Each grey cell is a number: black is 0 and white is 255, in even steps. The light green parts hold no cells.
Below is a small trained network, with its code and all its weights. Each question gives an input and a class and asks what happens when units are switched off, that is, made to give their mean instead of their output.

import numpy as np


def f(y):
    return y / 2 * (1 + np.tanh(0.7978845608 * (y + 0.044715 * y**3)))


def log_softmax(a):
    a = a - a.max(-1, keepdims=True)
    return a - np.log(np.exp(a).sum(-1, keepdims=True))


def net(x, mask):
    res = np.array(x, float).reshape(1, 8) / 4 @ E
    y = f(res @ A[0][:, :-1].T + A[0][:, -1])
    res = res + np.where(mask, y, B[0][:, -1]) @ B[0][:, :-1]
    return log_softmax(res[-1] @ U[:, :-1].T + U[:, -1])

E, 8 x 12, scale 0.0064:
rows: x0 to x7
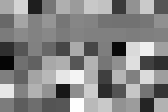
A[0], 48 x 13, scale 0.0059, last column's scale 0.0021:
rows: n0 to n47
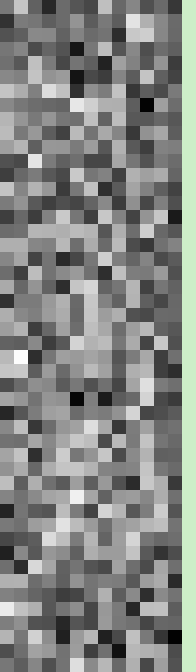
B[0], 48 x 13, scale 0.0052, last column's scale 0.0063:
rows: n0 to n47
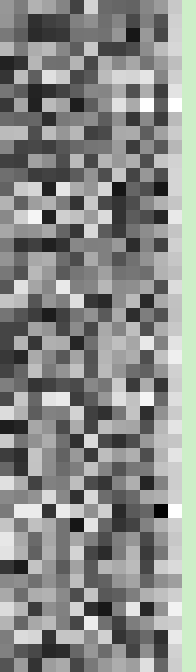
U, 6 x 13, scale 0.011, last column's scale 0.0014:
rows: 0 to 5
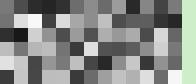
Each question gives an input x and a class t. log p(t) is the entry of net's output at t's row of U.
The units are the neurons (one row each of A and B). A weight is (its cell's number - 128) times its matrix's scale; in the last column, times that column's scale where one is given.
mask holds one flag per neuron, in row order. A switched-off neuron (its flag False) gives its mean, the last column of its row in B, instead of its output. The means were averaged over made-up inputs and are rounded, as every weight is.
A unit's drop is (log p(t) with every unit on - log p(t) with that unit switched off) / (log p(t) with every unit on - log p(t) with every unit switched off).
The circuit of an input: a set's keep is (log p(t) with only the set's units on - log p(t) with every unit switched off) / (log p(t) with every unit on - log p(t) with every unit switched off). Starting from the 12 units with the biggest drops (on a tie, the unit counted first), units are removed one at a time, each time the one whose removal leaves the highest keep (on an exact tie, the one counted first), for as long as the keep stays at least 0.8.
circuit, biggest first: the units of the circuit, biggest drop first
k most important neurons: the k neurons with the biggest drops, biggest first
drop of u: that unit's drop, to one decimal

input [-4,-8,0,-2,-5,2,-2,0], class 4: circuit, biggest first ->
n43, n34
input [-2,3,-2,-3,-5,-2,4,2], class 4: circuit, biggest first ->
n43
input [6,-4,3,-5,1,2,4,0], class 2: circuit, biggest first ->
n25, n30
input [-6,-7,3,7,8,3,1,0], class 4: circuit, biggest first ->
n29, n38
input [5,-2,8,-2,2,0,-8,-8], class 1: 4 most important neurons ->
n15, n36, n7, n24
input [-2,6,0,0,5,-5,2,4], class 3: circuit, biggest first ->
n42, n3
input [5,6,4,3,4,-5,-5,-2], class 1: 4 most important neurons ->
n15, n36, n40, n11
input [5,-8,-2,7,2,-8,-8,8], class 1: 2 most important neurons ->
n36, n15
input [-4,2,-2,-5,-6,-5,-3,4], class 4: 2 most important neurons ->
n43, n9
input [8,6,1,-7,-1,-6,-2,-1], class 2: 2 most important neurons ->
n25, n32
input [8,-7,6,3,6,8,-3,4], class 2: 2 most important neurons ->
n30, n32
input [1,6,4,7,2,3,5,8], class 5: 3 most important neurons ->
n24, n20, n47
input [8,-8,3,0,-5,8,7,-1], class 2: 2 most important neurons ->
n25, n30
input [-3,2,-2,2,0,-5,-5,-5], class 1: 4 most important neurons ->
n36, n15, n7, n24
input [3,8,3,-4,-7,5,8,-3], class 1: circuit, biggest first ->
n13
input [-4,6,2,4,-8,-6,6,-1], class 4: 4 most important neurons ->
n43, n34, n9, n36
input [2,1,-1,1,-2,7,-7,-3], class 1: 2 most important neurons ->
n15, n36
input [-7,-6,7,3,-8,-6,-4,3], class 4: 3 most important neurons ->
n43, n34, n9
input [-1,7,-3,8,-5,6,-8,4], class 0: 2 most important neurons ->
n12, n46
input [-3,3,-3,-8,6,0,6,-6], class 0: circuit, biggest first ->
n6
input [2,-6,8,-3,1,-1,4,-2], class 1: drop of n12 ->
0.2
